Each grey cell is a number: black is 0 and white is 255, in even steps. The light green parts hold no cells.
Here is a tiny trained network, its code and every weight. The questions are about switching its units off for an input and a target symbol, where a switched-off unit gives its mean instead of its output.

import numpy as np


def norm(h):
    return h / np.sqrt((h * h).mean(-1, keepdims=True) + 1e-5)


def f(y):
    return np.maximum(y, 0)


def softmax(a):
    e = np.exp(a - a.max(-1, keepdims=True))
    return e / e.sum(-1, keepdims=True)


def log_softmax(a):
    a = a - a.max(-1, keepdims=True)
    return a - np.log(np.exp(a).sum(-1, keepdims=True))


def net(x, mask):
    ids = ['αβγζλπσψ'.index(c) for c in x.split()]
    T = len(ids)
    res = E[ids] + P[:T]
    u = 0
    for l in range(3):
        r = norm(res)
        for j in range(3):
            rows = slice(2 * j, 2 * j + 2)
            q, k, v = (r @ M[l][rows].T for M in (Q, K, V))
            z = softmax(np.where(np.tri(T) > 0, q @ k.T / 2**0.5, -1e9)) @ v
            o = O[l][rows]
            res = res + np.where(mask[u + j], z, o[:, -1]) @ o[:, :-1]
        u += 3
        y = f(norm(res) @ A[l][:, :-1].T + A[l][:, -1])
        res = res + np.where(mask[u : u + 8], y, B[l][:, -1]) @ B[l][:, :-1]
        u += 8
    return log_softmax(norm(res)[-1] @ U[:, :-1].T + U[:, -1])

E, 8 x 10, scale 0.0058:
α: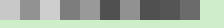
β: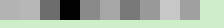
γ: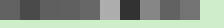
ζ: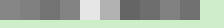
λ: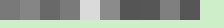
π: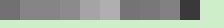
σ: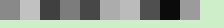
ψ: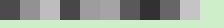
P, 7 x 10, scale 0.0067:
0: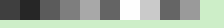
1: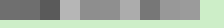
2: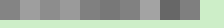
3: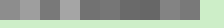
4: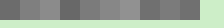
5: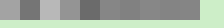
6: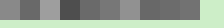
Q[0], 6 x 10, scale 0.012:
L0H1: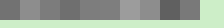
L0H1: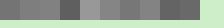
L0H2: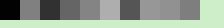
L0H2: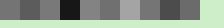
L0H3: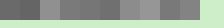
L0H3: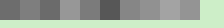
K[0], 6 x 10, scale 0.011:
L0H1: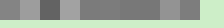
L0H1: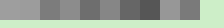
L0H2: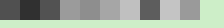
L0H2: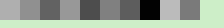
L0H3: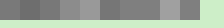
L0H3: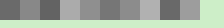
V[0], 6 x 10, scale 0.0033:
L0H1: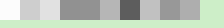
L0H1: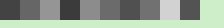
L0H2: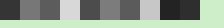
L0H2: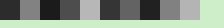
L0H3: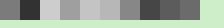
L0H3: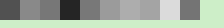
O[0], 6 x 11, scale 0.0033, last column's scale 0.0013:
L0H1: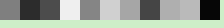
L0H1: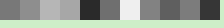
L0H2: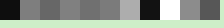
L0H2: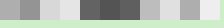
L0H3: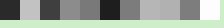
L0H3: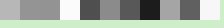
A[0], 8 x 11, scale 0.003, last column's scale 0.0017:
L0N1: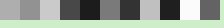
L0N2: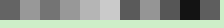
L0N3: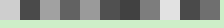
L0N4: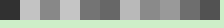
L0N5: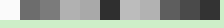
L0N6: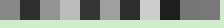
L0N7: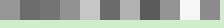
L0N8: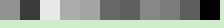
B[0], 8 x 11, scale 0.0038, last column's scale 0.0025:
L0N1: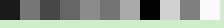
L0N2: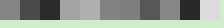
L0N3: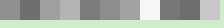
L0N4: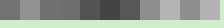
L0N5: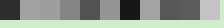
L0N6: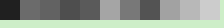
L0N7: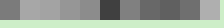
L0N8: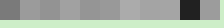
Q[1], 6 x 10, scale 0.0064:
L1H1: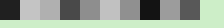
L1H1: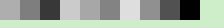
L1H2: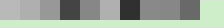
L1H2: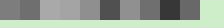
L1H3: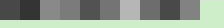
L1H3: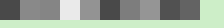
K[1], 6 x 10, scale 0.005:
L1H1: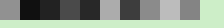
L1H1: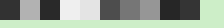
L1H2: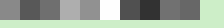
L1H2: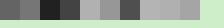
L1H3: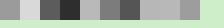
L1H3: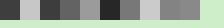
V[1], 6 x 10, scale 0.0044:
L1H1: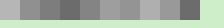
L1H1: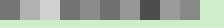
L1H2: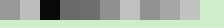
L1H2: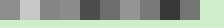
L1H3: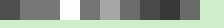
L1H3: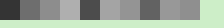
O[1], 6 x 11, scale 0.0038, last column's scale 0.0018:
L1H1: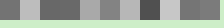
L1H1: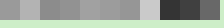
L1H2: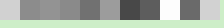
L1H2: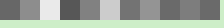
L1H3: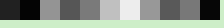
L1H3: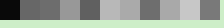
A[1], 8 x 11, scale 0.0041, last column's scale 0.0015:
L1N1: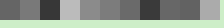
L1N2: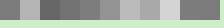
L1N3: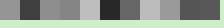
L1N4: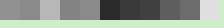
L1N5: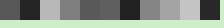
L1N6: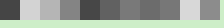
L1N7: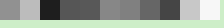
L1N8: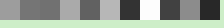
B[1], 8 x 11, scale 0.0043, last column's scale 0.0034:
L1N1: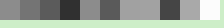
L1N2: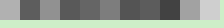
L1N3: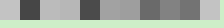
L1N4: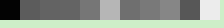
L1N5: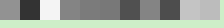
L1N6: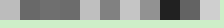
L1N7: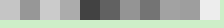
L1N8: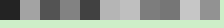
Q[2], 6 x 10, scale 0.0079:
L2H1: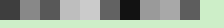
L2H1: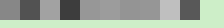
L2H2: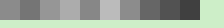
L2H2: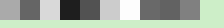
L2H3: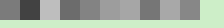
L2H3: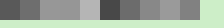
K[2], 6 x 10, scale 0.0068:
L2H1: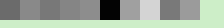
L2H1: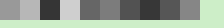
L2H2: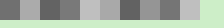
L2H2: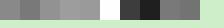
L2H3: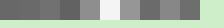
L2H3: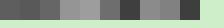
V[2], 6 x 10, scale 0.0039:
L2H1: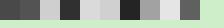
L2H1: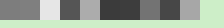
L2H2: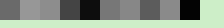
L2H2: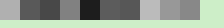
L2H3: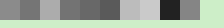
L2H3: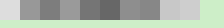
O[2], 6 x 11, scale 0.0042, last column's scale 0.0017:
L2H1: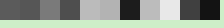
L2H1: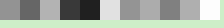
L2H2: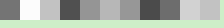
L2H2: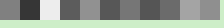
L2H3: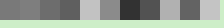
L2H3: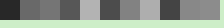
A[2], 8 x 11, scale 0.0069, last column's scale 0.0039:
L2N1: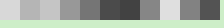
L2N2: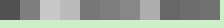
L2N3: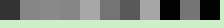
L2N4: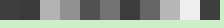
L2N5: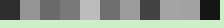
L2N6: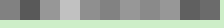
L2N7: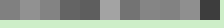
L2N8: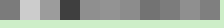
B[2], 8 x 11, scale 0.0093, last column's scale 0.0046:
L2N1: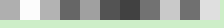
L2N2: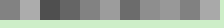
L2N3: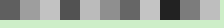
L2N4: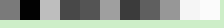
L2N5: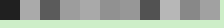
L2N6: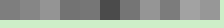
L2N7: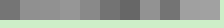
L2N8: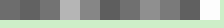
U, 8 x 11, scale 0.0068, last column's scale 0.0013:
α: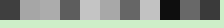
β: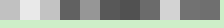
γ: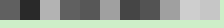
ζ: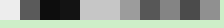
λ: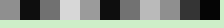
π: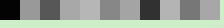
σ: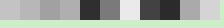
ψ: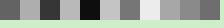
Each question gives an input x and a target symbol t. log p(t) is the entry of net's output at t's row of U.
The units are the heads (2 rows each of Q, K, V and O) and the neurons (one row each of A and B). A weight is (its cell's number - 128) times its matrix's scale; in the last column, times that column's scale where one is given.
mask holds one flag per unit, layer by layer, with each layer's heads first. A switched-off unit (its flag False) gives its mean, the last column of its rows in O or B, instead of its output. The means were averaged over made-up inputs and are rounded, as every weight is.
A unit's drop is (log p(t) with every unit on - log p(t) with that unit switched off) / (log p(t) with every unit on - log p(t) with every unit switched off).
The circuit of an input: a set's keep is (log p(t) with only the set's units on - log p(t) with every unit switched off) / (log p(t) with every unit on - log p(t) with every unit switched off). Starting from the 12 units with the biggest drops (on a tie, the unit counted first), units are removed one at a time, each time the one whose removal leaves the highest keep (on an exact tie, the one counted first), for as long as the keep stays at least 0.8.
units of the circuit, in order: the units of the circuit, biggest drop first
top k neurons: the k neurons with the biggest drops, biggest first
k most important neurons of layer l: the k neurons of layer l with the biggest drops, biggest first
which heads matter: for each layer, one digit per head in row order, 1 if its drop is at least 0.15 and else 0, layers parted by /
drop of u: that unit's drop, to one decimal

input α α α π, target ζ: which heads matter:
000 / 000 / 001
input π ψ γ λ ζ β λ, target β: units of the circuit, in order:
[L0H2, L2N1]
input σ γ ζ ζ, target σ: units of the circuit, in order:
[L2H1, L2H3]
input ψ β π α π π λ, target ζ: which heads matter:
010 / 000 / 001
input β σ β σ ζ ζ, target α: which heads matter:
010 / 000 / 000
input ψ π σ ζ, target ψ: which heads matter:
010 / 000 / 000
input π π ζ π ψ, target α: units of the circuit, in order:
[L1H1, L2N3]
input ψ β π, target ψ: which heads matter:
000 / 000 / 000
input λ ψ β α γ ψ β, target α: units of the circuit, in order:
[L1H2, L2N4, L2N1]
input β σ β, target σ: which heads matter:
000 / 001 / 100
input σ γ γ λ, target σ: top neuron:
[L1N3]
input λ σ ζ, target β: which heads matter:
110 / 000 / 000
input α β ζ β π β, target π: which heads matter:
100 / 001 / 100
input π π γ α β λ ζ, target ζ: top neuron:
[L2N4]
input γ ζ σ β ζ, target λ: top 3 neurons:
[L2N4, L2N1, L2N6]
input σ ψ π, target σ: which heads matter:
100 / 000 / 100
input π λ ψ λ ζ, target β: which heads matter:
111 / 000 / 000
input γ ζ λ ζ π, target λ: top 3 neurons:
[L0N2, L2N4, L2N1]
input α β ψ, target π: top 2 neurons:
[L0N1, L1N6]
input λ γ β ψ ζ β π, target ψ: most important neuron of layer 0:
[L0N8]
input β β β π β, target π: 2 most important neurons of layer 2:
[L2N4, L2N5]
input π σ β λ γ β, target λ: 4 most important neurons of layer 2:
[L2N8, L2N4, L2N1, L2N3]
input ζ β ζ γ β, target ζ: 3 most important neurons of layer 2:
[L2N4, L2N8, L2N1]
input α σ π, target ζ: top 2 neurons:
[L0N2, L2N4]
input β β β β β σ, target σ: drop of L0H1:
0.1
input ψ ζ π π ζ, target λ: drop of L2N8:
0.0
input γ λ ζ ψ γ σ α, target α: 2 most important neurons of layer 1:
[L1N4, L1N7]
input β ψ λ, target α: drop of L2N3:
0.2
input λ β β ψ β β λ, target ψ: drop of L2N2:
0.3
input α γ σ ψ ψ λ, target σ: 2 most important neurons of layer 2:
[L2N4, L2N8]
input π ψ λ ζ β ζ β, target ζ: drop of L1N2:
0.2
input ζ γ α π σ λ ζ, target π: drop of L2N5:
0.1
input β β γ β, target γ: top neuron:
[L0N6]
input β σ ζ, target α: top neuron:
[L2N3]
